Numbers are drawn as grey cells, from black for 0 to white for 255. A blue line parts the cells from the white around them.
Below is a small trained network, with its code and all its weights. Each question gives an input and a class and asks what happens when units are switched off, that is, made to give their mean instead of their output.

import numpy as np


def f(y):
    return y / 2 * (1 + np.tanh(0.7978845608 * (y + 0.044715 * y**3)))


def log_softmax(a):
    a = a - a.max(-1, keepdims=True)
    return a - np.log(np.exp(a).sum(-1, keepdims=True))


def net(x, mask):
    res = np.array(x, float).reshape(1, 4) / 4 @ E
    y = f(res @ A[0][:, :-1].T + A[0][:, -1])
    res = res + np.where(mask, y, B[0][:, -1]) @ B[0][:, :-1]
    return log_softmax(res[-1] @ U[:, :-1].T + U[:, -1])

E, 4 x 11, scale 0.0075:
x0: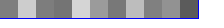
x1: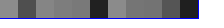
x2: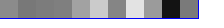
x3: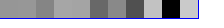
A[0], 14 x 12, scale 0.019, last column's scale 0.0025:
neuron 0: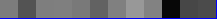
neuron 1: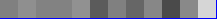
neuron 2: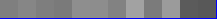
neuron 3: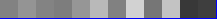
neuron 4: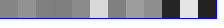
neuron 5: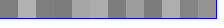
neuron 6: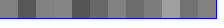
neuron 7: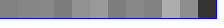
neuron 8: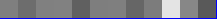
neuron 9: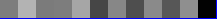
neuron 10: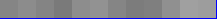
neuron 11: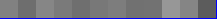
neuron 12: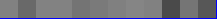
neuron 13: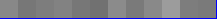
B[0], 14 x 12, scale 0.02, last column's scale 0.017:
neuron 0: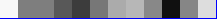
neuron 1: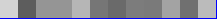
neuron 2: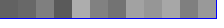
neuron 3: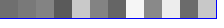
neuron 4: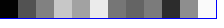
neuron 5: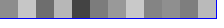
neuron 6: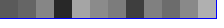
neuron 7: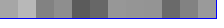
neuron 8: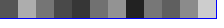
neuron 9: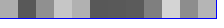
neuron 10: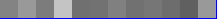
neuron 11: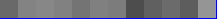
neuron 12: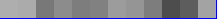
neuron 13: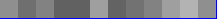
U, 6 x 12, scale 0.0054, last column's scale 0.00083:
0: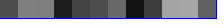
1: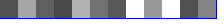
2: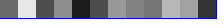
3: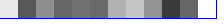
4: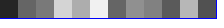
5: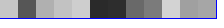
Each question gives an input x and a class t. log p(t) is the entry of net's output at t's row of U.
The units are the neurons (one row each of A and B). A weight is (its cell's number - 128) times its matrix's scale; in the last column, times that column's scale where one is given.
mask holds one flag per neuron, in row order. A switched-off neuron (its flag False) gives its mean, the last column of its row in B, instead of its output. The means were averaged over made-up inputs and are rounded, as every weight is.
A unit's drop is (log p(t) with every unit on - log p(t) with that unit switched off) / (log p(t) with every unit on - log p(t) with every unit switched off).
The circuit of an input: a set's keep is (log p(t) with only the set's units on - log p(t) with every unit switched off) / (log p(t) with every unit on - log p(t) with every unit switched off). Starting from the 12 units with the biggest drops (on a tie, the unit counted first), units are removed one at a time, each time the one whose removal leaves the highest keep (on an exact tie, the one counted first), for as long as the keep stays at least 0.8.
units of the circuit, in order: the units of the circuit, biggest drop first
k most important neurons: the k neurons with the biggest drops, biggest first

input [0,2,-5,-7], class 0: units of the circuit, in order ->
neuron 8
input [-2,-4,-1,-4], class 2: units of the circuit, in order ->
neuron 4; neuron 8
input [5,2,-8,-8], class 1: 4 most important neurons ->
neuron 3; neuron 2; neuron 5; neuron 4
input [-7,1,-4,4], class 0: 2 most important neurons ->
neuron 6; neuron 3
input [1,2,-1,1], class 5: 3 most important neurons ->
neuron 4; neuron 0; neuron 8
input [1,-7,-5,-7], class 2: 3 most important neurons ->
neuron 8; neuron 5; neuron 7
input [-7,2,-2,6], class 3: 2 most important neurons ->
neuron 0; neuron 12
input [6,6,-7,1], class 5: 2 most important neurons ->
neuron 9; neuron 4
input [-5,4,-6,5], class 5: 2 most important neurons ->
neuron 9; neuron 1
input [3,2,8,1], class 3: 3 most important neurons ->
neuron 0; neuron 12; neuron 9
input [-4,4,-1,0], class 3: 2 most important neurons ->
neuron 4; neuron 8
